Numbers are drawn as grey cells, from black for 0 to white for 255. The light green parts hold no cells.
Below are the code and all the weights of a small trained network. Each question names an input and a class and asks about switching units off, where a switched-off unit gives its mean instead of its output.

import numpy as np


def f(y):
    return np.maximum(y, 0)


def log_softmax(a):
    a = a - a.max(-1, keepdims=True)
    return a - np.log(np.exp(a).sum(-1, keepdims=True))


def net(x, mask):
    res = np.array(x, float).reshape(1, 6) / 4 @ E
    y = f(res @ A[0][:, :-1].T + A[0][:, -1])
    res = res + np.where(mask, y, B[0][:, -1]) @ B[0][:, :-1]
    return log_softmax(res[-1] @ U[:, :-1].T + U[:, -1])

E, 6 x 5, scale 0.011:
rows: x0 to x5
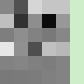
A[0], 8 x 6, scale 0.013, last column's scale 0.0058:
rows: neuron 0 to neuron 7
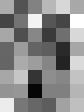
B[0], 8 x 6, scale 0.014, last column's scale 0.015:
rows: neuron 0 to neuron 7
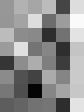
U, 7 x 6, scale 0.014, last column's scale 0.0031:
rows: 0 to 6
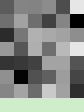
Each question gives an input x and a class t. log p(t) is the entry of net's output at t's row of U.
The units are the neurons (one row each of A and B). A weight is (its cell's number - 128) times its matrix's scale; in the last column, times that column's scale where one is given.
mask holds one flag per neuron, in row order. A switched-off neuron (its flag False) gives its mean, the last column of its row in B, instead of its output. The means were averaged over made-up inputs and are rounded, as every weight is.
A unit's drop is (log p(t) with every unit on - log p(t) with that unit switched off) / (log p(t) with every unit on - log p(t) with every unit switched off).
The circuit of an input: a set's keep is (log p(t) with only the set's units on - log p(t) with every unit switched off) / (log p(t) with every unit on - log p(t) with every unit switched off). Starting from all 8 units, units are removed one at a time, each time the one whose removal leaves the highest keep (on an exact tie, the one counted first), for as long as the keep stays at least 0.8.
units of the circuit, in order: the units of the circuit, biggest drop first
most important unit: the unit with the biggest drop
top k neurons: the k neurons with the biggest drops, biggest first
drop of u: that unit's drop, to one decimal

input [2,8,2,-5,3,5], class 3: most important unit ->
neuron 1
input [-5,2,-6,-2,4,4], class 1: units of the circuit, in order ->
(neuron 0; neuron 2)
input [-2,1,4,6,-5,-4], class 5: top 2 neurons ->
(neuron 4; neuron 3)
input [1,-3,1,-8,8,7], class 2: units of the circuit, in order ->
(neuron 1; neuron 2)
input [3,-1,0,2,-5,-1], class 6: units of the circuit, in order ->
(neuron 4; neuron 7)
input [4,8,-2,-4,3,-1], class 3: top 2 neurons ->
(neuron 1; neuron 3)
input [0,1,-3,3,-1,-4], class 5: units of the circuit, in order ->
(neuron 3; neuron 4)
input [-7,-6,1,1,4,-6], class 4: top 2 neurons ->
(neuron 6; neuron 5)
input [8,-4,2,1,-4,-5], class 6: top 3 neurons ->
(neuron 4; neuron 0; neuron 7)
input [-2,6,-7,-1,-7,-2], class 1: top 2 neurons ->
(neuron 2; neuron 5)
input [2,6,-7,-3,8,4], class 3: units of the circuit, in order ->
(neuron 3; neuron 1)
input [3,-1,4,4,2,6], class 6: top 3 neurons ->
(neuron 4; neuron 0; neuron 2)
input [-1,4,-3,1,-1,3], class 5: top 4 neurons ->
(neuron 3; neuron 1; neuron 4; neuron 0)
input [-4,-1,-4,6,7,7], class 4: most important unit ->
neuron 2
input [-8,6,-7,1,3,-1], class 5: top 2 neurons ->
(neuron 6; neuron 1)
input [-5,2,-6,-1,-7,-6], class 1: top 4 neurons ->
(neuron 0; neuron 2; neuron 7; neuron 6)
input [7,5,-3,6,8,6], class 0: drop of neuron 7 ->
0.3
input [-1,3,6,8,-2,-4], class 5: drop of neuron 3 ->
0.1
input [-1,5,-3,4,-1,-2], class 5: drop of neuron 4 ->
0.1
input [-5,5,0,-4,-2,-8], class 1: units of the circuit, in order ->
(neuron 2)
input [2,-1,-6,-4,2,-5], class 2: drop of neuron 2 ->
0.2
